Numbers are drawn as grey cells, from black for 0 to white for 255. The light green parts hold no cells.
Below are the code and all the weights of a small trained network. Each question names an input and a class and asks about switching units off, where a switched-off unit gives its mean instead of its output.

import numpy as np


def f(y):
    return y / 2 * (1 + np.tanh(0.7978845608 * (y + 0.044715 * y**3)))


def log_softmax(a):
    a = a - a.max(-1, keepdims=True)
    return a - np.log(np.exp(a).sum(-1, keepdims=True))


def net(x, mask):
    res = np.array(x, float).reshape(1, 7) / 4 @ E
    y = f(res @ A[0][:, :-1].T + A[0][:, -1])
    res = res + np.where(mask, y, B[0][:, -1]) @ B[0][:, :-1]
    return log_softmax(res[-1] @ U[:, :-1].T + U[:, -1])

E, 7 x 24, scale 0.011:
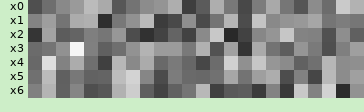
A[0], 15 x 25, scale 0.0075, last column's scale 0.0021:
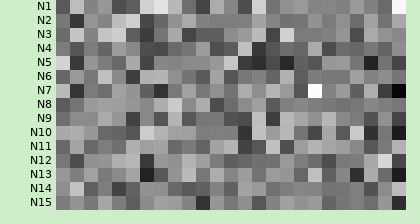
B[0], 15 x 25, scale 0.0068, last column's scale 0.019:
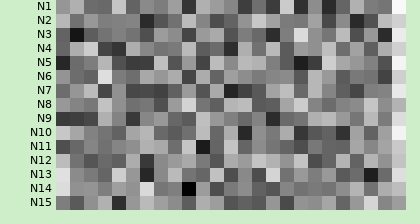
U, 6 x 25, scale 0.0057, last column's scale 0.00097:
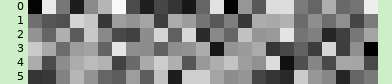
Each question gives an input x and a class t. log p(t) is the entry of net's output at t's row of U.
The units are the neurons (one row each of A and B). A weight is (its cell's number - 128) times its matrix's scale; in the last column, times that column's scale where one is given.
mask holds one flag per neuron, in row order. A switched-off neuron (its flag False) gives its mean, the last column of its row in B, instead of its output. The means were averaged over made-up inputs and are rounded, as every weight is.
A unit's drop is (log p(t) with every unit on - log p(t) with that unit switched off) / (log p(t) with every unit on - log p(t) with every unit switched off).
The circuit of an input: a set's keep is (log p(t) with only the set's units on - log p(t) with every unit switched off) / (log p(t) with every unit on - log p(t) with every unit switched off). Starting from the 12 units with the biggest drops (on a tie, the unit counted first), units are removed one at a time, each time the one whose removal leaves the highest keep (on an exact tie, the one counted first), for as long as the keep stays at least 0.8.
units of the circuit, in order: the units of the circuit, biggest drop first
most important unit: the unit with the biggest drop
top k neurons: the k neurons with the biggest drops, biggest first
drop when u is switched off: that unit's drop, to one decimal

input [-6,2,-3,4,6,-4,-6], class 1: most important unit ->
N9
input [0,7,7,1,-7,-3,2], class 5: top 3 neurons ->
[N5 N2 N1]
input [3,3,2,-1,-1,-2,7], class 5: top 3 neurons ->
[N10 N1 N3]
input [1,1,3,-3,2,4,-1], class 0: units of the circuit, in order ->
[N9 N5]
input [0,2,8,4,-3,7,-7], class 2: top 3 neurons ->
[N4 N1 N3]
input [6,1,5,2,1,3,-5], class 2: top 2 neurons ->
[N4 N10]
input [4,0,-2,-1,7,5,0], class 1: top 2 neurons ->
[N3 N9]
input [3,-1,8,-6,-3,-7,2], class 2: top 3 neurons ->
[N7 N13 N14]
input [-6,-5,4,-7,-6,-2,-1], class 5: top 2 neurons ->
[N5 N11]
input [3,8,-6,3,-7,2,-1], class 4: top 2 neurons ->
[N12 N2]
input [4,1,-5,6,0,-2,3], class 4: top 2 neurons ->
[N12 N8]
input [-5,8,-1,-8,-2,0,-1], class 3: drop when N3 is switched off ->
0.2
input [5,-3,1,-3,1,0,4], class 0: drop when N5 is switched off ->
0.2
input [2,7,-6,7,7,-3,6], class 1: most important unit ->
N3
